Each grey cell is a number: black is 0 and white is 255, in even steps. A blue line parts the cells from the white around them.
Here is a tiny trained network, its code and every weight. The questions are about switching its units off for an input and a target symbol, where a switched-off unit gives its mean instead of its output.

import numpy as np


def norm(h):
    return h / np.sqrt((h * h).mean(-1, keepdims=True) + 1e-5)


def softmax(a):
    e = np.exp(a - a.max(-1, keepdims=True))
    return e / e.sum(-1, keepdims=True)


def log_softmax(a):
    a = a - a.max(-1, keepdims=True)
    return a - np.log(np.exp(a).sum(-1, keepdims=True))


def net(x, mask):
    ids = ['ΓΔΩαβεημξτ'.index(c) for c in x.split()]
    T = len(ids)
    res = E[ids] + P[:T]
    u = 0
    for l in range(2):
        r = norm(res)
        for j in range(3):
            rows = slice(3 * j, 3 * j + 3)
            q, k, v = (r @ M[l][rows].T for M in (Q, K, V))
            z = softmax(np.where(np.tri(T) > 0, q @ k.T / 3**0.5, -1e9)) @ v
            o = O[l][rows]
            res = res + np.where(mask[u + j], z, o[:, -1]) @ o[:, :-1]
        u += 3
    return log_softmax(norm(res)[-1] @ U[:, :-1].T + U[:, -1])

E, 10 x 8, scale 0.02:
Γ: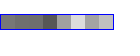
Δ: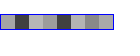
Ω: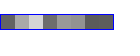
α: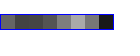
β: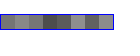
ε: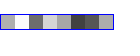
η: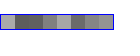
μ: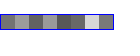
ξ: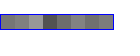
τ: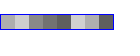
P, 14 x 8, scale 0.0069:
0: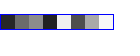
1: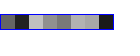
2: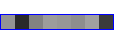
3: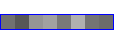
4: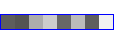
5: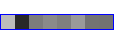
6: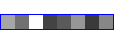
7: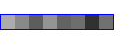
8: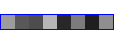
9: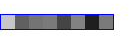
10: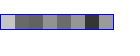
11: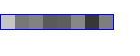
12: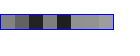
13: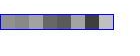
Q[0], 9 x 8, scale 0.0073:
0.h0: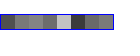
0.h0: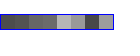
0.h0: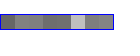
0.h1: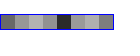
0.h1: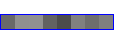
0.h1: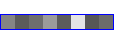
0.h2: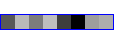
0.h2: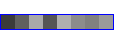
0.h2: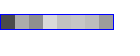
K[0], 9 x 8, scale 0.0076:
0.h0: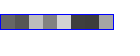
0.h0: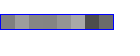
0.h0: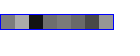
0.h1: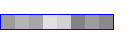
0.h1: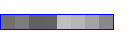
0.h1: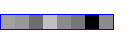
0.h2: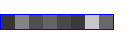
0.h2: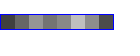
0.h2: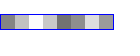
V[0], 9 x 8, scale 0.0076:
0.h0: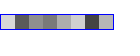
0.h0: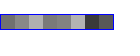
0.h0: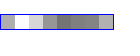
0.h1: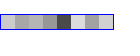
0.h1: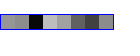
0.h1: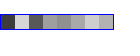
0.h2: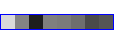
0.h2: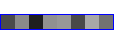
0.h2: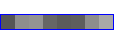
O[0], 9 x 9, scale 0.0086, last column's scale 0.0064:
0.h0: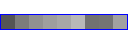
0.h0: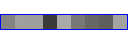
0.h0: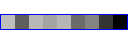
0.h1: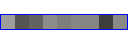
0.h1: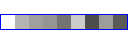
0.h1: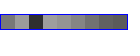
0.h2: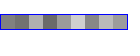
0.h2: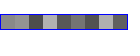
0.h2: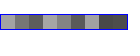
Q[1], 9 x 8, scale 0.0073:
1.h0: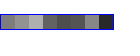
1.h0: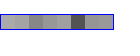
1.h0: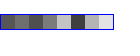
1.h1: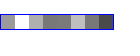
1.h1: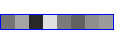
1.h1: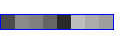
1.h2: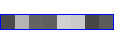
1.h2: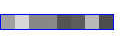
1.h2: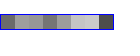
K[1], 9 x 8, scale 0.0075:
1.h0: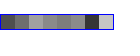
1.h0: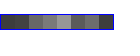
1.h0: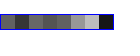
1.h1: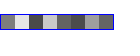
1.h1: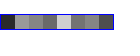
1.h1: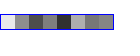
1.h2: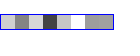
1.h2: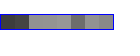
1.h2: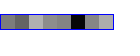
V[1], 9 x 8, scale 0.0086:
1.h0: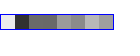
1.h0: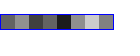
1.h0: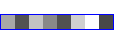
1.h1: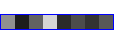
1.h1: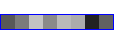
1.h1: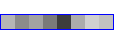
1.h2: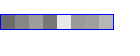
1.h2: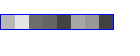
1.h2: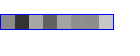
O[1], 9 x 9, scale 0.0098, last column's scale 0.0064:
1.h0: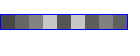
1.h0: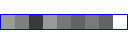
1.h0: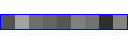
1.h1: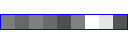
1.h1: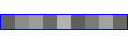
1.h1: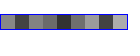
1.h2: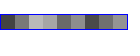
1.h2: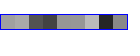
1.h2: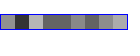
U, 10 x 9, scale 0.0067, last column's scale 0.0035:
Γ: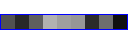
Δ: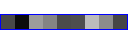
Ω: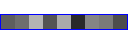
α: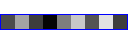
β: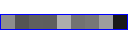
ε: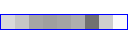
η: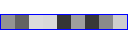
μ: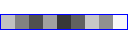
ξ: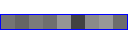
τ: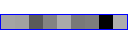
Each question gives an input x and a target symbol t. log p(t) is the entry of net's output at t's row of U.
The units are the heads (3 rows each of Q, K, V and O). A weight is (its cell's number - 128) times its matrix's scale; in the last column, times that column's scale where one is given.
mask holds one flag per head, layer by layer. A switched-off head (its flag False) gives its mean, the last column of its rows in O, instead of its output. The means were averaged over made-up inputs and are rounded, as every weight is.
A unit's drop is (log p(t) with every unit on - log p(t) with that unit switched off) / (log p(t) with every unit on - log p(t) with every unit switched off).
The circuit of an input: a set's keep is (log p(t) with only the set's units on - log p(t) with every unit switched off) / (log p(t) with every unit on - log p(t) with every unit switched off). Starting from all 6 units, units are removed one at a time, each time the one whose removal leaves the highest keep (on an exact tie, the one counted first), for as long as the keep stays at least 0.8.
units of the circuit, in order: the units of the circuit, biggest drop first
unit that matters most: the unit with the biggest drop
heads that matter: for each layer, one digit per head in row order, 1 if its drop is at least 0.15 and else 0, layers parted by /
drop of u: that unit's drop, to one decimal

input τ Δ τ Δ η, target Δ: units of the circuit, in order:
[1.h1]
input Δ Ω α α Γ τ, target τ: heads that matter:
111 / 010
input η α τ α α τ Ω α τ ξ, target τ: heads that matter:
000 / 011
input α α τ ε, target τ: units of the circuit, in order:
[1.h0 1.h2]
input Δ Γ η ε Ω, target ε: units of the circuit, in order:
[0.h1 1.h0]
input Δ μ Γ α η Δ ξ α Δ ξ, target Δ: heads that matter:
000 / 010
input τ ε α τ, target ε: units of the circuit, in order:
[1.h1 0.h1]
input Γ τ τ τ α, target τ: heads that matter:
000 / 001
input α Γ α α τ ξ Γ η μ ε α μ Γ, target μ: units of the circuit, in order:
[1.h1 0.h1 0.h2]
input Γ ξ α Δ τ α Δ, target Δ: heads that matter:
010 / 010
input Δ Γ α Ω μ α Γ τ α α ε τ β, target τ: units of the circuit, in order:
[1.h2 1.h1]
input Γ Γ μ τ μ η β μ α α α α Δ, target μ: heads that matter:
000 / 001
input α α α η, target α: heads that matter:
100 / 000
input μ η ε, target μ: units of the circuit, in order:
[0.h0 1.h1]
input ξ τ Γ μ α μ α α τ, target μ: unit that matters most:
1.h1
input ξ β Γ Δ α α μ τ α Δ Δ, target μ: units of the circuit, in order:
[1.h2 0.h2]
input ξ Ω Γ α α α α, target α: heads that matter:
101 / 000
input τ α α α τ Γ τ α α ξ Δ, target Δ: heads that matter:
110 / 010
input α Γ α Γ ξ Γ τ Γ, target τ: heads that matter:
000 / 000
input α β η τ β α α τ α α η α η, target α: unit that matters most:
0.h2
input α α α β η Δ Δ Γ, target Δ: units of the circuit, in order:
[1.h1 0.h2]
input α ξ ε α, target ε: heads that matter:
010 / 100
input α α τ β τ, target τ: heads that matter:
000 / 000
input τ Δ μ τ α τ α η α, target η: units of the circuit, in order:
[0.h1 1.h0]
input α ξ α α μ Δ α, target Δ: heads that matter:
010 / 010
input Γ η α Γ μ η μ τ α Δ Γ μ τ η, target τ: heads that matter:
000 / 101
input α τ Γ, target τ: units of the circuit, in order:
[1.h1]
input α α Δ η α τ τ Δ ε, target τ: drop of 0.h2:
-0.1
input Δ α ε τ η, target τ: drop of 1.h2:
0.8
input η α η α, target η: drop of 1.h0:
0.1
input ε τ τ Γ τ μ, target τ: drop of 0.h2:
0.0
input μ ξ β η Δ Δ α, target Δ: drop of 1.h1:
0.6
